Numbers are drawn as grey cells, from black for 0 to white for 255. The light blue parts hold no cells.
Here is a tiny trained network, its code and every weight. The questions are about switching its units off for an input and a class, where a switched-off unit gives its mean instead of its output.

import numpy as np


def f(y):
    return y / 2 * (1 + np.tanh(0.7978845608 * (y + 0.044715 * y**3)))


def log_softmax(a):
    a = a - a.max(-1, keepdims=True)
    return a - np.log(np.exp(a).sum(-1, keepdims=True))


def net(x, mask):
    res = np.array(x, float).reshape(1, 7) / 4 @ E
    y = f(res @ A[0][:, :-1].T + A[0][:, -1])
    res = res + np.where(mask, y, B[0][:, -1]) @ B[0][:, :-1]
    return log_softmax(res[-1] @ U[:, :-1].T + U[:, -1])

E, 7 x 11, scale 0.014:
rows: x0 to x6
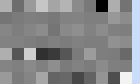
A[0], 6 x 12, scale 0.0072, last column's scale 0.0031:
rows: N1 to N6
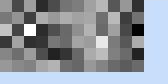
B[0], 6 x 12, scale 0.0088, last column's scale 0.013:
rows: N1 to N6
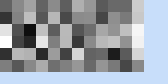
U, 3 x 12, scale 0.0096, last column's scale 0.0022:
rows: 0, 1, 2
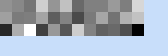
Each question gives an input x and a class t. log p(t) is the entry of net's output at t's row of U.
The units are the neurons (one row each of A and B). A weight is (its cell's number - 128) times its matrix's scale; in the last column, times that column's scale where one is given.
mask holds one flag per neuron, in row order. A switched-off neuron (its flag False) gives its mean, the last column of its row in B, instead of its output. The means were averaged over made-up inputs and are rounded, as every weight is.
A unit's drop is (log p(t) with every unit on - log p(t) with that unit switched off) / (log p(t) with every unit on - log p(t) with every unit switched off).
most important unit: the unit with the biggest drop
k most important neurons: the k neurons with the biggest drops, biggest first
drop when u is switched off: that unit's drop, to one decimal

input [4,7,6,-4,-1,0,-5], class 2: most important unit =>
N4
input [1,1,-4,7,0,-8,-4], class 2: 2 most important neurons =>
N4, N3
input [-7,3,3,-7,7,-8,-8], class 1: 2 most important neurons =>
N4, N3
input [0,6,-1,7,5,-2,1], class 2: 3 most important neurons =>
N4, N5, N1
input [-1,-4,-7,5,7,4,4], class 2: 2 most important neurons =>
N5, N4
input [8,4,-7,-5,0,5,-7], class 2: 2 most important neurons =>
N2, N4
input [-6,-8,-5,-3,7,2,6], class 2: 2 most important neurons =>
N5, N1
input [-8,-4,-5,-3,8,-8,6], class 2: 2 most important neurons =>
N5, N1
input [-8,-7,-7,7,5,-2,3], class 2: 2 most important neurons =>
N5, N1
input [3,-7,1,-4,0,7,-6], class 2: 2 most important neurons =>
N4, N2
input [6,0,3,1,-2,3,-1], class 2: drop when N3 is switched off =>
0.5
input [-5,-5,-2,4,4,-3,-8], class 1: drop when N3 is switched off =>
0.1
